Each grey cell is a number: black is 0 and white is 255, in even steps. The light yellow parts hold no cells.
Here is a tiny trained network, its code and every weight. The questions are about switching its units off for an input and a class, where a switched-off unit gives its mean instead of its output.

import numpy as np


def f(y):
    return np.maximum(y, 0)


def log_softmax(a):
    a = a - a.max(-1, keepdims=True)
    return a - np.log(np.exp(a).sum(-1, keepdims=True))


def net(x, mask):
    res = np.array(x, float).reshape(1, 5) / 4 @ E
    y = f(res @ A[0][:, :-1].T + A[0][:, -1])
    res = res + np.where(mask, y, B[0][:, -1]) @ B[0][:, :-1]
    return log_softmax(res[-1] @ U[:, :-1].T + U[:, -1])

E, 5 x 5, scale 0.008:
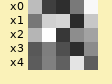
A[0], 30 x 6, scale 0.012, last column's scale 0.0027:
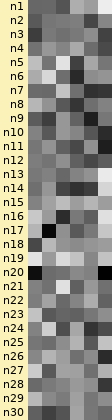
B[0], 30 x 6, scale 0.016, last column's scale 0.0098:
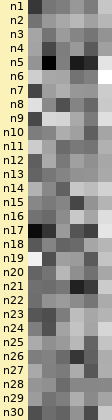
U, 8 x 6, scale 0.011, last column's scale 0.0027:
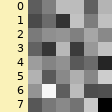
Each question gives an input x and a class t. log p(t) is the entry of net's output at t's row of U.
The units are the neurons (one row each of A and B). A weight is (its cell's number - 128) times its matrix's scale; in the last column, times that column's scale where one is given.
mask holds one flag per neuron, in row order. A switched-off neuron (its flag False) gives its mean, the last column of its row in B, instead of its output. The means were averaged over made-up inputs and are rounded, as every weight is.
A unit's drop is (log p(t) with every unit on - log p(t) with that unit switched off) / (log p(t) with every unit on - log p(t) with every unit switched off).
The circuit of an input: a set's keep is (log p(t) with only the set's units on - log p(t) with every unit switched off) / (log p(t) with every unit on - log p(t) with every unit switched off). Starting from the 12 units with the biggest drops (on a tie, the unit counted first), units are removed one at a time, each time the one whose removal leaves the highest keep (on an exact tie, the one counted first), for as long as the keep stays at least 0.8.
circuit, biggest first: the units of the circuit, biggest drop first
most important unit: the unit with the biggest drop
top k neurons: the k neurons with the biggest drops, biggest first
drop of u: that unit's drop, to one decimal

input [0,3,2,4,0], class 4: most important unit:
n9
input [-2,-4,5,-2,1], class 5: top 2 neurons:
n9; n17
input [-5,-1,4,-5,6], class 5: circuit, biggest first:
n19; n9
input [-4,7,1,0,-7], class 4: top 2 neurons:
n6; n17
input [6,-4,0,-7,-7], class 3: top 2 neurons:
n17; n14
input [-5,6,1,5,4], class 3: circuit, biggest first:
n9; n18
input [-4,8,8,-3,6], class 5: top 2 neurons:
n24; n19
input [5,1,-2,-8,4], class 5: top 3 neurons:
n19; n9; n7
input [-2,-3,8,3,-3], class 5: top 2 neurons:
n24; n9
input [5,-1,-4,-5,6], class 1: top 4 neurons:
n6; n9; n30; n7
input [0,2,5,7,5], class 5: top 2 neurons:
n9; n24
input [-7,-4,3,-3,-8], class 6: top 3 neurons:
n17; n5; n23
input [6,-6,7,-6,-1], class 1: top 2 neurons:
n6; n1
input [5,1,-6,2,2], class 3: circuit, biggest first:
n17
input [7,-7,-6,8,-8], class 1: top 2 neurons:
n23; n30
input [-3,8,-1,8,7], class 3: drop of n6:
-0.1
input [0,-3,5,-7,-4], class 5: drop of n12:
0.0
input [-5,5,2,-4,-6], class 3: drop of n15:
0.1
